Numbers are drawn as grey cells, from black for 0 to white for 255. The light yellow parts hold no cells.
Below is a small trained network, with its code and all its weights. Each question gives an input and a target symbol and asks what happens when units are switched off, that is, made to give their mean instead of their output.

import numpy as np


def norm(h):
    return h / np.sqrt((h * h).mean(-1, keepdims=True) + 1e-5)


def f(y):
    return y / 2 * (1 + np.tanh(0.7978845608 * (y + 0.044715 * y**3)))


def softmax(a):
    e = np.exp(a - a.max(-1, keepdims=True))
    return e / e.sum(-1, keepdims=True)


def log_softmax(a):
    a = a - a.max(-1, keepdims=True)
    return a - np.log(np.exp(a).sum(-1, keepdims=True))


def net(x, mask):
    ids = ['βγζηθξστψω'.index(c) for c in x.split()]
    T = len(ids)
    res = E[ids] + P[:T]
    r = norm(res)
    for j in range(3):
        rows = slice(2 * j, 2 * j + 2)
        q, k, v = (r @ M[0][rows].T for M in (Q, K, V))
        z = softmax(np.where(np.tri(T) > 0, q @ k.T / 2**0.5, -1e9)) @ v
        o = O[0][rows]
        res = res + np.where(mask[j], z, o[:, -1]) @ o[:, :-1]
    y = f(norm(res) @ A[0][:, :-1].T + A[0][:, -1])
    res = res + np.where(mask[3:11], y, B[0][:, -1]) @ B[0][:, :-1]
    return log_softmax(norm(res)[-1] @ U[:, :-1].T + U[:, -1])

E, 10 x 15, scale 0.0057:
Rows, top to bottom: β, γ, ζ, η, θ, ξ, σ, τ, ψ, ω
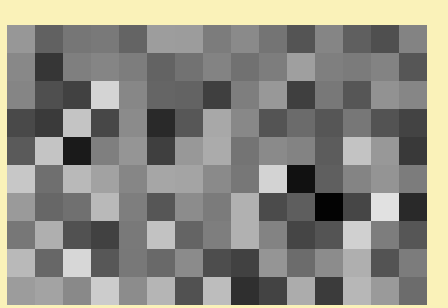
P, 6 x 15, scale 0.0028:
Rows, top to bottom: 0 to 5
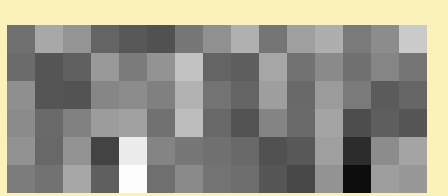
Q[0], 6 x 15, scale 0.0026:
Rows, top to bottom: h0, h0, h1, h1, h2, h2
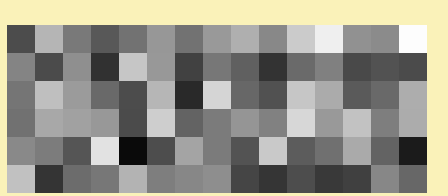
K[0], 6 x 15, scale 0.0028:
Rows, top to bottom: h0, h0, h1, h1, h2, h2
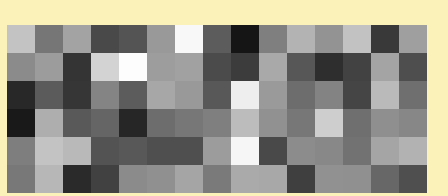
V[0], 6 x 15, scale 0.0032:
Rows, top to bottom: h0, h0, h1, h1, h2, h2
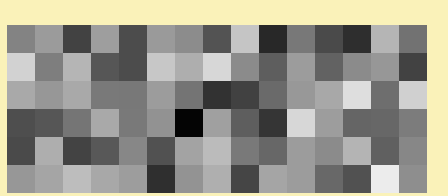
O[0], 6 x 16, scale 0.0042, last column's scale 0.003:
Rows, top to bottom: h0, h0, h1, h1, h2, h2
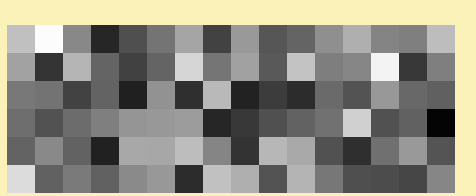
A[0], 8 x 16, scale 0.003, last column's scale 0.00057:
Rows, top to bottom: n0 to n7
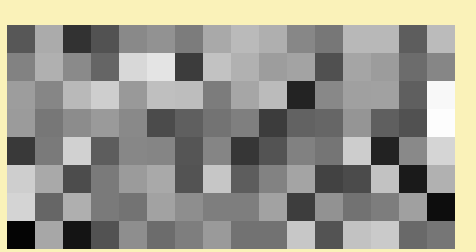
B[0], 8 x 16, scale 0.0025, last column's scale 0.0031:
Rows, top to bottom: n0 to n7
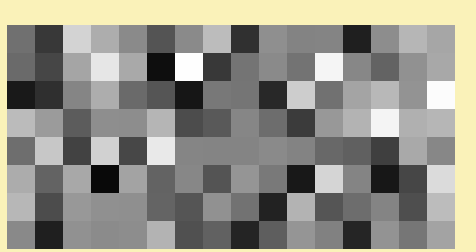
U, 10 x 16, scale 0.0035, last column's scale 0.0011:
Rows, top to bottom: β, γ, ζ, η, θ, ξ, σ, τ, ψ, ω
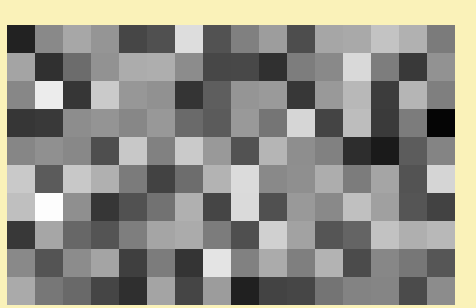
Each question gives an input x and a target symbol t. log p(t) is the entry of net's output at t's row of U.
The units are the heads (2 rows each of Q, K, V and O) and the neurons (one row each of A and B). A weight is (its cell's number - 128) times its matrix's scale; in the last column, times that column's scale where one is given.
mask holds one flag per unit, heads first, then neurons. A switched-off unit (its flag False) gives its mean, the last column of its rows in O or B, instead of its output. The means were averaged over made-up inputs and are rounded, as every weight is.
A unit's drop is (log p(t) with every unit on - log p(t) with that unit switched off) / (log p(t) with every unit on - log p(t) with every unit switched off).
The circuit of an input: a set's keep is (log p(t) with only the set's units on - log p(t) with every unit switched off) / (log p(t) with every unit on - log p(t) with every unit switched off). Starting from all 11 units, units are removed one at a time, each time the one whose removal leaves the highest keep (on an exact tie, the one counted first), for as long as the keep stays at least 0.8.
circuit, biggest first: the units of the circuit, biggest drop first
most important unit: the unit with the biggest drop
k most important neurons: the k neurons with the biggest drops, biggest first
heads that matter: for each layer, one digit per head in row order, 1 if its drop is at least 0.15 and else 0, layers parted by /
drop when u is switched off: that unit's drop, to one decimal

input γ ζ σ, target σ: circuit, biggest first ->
(h0)
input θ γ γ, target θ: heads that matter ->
001
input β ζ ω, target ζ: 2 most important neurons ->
(n4 n6)
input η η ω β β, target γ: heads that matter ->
010
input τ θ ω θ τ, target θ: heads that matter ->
001
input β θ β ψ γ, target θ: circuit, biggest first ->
(h2 n2)
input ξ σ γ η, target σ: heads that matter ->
100
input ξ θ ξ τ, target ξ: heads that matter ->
010
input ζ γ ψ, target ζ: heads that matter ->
100
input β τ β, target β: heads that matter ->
001
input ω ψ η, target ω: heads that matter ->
010
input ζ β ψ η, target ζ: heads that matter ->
100
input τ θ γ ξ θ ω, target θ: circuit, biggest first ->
(h2 n5 n2)
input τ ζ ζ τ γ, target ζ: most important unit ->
h0
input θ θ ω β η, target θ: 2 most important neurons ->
(n2 n4)
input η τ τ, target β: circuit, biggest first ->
(h2 n0)
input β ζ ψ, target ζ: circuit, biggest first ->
(h0 n4)
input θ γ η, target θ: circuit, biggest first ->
(h2 n2)
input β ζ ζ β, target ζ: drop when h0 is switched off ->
1.0
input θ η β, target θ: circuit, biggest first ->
(h2)
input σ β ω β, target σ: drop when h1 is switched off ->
-0.1
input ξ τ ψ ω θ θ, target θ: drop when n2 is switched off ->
0.2
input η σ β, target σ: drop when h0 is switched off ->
0.7
